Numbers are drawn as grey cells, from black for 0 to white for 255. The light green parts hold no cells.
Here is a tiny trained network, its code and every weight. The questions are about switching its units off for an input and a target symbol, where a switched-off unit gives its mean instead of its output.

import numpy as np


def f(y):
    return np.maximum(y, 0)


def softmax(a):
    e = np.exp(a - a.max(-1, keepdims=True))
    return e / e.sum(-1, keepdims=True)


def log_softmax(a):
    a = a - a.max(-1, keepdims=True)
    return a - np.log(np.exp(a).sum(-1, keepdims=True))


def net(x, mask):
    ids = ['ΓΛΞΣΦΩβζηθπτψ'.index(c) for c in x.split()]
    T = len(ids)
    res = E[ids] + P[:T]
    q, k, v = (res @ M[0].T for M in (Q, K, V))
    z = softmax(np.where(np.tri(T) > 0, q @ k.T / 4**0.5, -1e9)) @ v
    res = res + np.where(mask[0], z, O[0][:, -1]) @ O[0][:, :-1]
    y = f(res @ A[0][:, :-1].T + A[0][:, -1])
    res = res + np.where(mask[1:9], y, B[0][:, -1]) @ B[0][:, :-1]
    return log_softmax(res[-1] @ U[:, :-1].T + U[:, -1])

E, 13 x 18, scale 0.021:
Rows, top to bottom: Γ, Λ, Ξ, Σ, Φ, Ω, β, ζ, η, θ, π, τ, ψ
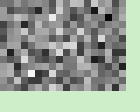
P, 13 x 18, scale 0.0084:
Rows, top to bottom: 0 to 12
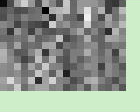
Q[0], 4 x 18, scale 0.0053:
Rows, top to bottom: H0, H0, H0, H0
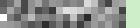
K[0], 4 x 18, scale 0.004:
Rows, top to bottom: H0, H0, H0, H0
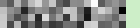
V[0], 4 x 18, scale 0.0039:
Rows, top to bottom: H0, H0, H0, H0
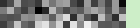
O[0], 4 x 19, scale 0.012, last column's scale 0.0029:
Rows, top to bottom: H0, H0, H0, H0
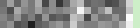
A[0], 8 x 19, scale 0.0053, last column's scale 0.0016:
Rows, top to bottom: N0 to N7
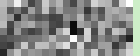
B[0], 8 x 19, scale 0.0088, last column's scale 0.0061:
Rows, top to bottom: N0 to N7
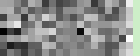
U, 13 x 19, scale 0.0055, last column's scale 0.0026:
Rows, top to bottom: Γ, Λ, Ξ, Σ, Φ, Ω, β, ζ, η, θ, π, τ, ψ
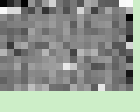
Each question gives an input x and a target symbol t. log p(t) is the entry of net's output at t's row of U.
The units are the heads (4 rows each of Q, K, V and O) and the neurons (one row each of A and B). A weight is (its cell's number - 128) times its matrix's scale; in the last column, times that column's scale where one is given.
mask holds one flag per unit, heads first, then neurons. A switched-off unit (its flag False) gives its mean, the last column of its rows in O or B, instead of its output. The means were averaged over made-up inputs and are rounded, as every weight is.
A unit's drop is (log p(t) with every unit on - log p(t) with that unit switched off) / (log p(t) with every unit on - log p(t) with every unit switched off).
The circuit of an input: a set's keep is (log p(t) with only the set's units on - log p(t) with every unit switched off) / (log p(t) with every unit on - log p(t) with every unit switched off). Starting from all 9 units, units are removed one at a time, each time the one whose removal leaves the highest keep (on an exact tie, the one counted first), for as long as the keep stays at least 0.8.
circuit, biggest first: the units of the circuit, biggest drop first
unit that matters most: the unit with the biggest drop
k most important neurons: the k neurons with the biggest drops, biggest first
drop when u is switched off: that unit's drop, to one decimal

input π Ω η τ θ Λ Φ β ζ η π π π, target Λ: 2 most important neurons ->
[N3; N0]
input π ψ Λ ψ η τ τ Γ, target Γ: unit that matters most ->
N6
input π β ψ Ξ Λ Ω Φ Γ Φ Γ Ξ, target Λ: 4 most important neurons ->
[N0; N6; N2; N7]
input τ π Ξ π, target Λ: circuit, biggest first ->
[H0; N3]
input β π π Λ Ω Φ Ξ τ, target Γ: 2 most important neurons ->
[N4; N0]
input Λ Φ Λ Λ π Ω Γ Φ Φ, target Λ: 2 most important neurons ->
[N0; N1]
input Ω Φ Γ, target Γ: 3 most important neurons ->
[N2; N3; N5]
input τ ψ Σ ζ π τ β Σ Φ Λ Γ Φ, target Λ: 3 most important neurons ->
[N0; N2; N4]
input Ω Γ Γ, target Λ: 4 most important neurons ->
[N0; N6; N1; N4]
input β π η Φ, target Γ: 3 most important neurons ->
[N6; N5; N3]
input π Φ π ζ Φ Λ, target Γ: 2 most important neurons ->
[N4; N5]
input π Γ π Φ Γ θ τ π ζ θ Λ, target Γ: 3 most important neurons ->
[N4; N6; N5]
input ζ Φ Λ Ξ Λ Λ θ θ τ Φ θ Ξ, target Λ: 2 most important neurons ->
[N0; N6]
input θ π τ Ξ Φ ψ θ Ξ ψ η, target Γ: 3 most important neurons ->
[N2; N5; N0]
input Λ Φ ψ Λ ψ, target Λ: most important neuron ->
[N6]
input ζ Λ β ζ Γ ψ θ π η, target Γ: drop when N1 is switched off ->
0.1
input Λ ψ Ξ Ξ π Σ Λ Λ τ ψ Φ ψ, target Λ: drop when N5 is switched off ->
0.1
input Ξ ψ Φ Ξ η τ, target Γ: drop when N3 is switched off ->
-0.1
